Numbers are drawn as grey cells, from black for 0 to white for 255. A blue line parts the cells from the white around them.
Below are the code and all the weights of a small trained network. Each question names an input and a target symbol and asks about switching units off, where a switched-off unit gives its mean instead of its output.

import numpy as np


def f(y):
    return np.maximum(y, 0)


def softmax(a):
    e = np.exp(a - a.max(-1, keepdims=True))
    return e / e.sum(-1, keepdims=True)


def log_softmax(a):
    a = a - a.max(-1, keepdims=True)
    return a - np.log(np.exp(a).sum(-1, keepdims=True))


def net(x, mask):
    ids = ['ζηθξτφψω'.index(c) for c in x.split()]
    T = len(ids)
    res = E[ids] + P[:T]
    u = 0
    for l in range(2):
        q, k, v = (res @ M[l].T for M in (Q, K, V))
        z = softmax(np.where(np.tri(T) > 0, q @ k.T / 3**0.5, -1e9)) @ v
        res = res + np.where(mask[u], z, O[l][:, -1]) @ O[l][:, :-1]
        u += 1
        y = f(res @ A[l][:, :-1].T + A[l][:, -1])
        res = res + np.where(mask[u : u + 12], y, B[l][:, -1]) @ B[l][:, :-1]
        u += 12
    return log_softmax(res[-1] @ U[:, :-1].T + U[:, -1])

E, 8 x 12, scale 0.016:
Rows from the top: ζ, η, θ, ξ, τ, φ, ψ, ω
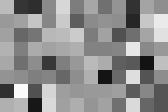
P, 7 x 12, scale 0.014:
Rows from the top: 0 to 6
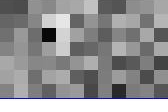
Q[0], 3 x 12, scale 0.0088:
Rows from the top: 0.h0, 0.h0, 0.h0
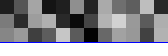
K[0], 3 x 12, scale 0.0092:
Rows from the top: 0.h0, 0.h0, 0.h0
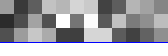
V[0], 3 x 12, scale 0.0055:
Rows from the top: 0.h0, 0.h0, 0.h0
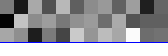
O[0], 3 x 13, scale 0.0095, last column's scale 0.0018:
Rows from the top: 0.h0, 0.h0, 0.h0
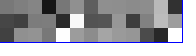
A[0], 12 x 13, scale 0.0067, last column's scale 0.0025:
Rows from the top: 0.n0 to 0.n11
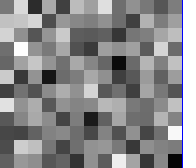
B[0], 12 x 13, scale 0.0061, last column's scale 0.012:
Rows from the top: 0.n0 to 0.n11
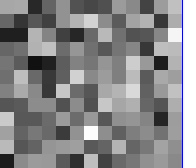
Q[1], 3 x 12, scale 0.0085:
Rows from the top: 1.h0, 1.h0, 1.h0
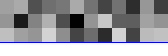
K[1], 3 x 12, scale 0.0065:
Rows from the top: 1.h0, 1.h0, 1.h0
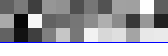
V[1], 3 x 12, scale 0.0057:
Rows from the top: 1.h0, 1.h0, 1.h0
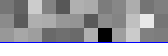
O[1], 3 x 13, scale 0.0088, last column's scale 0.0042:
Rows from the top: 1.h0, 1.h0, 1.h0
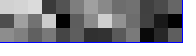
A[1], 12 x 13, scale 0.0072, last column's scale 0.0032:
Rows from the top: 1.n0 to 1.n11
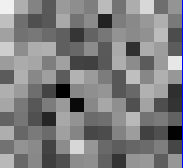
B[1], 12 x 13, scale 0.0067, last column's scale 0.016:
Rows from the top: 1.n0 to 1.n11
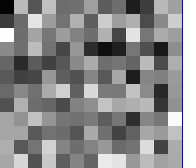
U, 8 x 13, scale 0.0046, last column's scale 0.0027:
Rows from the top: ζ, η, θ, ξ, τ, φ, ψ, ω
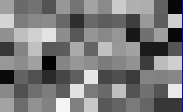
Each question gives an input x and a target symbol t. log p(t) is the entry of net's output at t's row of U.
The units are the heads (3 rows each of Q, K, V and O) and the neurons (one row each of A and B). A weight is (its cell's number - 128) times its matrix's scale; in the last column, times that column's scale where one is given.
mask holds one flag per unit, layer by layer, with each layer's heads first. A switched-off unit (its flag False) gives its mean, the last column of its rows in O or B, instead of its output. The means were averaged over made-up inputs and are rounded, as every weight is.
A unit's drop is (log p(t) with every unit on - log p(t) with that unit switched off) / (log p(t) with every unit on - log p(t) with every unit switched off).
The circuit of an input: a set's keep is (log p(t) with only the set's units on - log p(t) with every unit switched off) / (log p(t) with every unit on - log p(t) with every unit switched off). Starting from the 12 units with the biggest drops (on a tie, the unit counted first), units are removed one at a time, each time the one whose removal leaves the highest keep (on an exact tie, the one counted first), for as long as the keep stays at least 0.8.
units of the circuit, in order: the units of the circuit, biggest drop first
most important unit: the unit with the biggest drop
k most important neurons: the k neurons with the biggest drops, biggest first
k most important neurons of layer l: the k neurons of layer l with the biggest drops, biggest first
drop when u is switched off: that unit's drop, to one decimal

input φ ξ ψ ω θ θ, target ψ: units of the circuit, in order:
0.h0
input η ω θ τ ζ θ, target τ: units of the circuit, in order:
0.h0, 1.h0
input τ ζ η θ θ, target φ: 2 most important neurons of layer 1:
1.n0, 1.n1
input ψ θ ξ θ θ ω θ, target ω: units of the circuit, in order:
0.h0, 1.h0
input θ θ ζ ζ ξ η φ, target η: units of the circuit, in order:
1.h0, 1.n9, 1.n11
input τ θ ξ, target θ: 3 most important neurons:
1.n0, 0.n5, 1.n11
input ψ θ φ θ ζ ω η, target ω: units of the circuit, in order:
0.h0, 0.n1
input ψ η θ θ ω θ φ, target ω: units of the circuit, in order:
0.h0, 0.n0, 1.h0
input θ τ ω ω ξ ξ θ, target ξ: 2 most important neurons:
0.n2, 0.n4
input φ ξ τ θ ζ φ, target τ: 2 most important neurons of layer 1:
1.n2, 1.n1
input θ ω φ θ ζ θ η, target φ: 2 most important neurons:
0.n2, 0.n1
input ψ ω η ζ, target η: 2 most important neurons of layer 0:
0.n1, 0.n2
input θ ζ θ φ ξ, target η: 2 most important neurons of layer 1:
1.n9, 1.n1
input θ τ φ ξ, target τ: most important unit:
0.h0
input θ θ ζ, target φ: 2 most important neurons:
1.n0, 0.n1
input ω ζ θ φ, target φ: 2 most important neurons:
0.n11, 1.n5
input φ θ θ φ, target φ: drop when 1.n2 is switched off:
0.1
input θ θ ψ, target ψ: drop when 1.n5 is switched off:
0.0
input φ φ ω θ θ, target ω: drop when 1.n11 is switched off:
0.1
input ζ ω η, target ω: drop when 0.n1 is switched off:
0.2
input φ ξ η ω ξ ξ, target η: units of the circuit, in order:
0.h0
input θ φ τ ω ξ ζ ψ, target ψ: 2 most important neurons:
1.n1, 0.n10
